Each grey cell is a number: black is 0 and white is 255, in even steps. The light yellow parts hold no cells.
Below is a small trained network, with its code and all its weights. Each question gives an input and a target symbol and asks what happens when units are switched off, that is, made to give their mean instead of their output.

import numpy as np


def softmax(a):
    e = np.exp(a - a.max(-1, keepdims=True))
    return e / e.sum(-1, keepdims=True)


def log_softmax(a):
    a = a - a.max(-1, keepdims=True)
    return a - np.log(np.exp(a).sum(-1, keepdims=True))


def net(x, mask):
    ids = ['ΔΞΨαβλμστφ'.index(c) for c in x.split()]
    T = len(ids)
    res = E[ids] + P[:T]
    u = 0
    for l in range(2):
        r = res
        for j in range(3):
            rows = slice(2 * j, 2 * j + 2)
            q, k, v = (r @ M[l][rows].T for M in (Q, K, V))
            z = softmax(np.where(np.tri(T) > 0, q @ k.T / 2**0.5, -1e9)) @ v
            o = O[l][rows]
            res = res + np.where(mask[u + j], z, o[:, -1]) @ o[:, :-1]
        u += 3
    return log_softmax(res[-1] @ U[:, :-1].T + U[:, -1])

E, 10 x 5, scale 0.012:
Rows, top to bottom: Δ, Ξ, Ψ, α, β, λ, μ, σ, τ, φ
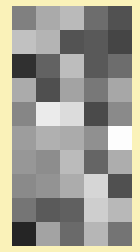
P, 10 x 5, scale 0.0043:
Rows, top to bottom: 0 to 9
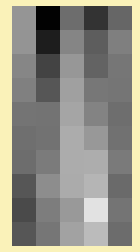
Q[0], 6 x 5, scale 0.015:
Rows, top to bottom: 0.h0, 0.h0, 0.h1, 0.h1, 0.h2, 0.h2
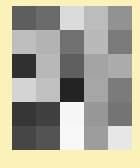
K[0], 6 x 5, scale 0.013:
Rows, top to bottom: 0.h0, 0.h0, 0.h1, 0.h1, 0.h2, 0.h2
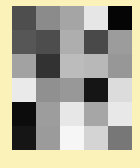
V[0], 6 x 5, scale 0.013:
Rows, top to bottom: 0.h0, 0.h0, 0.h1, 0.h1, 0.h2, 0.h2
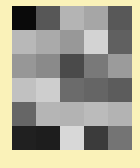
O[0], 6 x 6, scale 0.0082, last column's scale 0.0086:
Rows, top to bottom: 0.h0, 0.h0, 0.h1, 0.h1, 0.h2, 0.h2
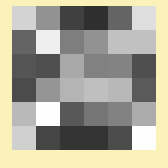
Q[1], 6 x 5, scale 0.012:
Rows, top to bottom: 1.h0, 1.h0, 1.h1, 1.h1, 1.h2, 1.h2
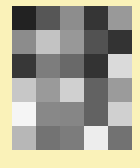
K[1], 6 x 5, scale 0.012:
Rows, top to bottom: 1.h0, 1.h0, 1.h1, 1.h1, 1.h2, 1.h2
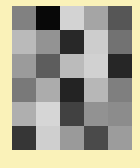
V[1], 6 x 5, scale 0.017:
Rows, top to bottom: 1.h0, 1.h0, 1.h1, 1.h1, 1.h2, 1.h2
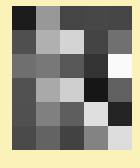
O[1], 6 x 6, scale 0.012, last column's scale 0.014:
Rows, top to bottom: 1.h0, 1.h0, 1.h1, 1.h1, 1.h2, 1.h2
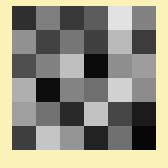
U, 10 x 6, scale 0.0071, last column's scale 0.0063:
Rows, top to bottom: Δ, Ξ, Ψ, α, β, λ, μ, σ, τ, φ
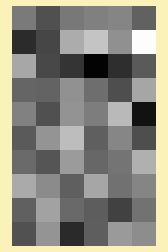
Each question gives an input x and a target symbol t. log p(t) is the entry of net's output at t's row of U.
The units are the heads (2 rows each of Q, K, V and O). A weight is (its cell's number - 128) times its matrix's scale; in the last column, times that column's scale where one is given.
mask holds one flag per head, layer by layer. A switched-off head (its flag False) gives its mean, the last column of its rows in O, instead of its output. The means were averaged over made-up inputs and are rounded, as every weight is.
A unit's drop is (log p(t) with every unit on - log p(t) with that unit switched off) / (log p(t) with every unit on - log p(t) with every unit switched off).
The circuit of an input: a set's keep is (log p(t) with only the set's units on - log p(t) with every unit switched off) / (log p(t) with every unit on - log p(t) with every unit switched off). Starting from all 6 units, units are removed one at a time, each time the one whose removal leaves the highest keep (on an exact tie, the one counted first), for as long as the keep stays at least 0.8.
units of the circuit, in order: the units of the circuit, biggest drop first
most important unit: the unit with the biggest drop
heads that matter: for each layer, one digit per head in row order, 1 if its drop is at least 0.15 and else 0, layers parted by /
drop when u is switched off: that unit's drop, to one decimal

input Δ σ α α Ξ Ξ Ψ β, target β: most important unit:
0.h2
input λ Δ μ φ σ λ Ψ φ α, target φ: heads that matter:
111 / 100
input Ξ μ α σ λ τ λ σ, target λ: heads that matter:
000 / 010
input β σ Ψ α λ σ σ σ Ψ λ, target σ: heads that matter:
001 / 110
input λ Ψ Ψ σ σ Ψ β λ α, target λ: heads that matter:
001 / 011
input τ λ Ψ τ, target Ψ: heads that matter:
101 / 000
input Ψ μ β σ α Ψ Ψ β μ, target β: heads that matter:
000 / 011
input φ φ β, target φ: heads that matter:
000 / 100
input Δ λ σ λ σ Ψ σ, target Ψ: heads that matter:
101 / 111
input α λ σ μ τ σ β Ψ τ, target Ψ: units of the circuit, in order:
1.h0, 0.h2
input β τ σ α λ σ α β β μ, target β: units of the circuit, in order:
1.h0, 0.h2, 1.h2
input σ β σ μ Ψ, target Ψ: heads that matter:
001 / 000
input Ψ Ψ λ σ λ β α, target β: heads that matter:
011 / 101
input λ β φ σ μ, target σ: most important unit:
0.h0
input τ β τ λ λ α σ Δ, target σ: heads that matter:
101 / 011
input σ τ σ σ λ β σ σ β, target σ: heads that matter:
001 / 011
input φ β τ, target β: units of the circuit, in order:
1.h2, 1.h0, 0.h2
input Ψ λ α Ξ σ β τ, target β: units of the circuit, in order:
1.h0, 1.h2, 0.h2
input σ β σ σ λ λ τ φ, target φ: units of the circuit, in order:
0.h2, 1.h0, 0.h0
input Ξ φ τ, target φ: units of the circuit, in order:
1.h0
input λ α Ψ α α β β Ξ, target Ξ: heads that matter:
101 / 000
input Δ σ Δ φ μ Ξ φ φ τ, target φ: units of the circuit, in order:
1.h0, 1.h2, 0.h2
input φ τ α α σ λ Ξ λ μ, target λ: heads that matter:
001 / 001
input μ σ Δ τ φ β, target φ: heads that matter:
001 / 100
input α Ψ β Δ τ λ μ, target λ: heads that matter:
001 / 011
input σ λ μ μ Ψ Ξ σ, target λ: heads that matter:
000 / 011
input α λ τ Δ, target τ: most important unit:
0.h0
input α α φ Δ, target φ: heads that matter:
000 / 100
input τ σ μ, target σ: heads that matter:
100 / 011
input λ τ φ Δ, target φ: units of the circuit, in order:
1.h0, 0.h0, 0.h1
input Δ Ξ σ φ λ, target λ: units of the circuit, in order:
1.h2, 0.h2
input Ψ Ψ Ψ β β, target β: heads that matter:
000 / 011
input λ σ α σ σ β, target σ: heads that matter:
000 / 011
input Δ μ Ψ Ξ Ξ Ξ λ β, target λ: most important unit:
0.h2
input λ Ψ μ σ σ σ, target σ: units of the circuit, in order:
0.h0, 1.h2, 1.h1
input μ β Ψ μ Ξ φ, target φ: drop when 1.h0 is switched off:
1.4
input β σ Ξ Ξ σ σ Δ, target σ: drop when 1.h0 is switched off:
0.0
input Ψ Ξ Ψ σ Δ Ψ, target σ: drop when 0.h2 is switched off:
0.1
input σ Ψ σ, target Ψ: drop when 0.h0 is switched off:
0.2
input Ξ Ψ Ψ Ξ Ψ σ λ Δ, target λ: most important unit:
1.h1
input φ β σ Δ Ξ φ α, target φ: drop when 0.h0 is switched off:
0.1
